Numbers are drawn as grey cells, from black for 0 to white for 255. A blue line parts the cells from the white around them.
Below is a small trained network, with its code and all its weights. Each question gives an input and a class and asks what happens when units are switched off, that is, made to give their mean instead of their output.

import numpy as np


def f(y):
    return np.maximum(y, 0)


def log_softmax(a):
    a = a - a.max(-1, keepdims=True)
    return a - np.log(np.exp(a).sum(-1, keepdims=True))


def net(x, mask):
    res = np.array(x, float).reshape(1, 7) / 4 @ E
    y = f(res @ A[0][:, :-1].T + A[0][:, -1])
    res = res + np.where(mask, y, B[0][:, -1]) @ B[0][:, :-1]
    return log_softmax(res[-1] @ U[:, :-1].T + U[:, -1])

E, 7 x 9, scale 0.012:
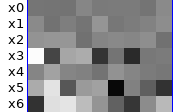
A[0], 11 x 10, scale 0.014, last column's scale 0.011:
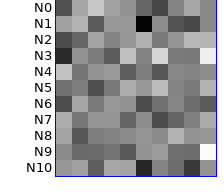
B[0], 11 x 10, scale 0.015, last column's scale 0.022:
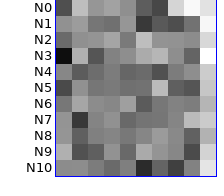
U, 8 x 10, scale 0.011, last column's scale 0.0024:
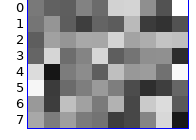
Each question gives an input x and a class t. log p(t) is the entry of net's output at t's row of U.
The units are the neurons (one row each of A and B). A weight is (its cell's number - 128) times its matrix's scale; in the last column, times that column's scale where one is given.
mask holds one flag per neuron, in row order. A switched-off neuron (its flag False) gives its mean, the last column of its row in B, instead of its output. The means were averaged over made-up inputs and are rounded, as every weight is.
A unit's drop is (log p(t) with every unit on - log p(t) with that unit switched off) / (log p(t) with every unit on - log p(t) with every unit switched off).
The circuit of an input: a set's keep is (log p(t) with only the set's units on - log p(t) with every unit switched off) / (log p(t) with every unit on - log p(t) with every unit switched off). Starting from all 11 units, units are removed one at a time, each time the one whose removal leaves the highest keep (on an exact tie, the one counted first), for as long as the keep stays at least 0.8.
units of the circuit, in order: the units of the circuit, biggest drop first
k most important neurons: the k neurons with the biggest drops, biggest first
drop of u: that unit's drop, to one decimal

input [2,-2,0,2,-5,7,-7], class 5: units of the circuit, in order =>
[N3]
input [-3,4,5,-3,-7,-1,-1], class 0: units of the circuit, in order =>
[N0, N1]
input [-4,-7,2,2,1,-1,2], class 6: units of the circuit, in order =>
[N3, N1]
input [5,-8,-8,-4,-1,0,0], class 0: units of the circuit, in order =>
[N0, N1]
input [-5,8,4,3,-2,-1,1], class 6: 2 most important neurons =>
[N1, N10]
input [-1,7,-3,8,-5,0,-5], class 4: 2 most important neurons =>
[N1, N10]
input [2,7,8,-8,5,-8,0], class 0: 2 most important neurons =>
[N0, N5]
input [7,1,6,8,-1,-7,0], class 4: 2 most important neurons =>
[N0, N8]
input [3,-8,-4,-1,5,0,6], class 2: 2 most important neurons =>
[N1, N10]
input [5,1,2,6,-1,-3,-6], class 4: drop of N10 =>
0.0
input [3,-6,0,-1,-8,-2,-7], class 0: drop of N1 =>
0.1
